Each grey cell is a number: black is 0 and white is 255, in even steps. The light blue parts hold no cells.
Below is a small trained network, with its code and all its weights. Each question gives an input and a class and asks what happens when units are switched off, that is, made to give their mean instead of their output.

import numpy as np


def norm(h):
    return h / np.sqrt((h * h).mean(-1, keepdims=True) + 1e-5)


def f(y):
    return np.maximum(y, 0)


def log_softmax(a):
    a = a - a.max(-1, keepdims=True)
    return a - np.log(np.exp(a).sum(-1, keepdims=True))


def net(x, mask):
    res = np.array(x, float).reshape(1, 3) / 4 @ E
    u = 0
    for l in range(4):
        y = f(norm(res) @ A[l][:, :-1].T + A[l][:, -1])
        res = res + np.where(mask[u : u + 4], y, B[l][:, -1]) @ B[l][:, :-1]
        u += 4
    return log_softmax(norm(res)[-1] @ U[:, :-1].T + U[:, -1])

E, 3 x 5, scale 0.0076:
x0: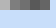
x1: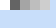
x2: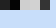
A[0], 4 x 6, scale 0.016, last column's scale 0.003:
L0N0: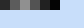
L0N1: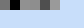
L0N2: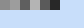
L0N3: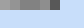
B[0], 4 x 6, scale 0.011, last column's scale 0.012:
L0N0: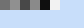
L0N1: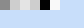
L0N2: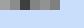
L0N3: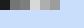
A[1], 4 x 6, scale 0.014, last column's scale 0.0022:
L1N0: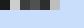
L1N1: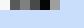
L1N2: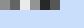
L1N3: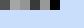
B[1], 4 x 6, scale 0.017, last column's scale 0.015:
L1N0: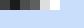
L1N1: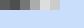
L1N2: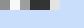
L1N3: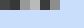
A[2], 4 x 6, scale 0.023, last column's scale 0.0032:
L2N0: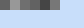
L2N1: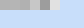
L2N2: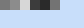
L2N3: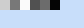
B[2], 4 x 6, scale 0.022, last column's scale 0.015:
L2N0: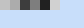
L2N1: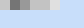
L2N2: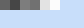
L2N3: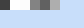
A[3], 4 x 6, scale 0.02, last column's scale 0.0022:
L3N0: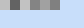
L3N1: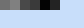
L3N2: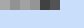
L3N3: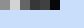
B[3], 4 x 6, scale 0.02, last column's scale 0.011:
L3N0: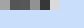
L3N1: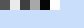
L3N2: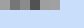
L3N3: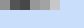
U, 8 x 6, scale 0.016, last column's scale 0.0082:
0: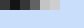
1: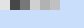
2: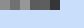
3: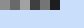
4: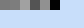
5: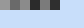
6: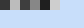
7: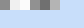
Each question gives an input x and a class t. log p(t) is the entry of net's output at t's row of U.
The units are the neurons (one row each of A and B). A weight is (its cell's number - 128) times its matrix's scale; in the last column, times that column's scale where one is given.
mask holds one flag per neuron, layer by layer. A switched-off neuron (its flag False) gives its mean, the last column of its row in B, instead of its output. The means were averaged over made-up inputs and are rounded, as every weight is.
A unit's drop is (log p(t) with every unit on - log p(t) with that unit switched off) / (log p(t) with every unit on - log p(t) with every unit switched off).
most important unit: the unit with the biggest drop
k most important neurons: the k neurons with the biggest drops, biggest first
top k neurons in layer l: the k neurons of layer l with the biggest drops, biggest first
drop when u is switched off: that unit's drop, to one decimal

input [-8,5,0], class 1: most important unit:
L0N1
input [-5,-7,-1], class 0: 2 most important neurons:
[L1N0, L0N1]
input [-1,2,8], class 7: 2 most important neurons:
[L0N1, L1N2]
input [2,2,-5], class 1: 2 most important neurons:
[L0N0, L1N0]
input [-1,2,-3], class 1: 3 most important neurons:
[L0N0, L1N0, L0N1]
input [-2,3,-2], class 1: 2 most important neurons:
[L0N0, L1N0]
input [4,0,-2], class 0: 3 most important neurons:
[L2N0, L1N2, L3N1]
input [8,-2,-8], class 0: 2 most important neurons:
[L1N2, L2N0]
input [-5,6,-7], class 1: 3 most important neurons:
[L1N0, L1N2, L0N1]
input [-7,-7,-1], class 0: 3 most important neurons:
[L1N0, L0N1, L1N2]
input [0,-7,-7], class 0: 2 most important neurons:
[L1N0, L1N2]
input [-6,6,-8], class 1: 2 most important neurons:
[L1N0, L1N2]
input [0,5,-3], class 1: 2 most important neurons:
[L1N0, L0N1]
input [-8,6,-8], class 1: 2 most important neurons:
[L1N0, L1N2]
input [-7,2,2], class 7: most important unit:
L0N0
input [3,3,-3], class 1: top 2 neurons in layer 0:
[L0N0, L0N1]
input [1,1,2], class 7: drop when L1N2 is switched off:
0.1
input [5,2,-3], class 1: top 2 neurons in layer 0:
[L0N0, L0N1]
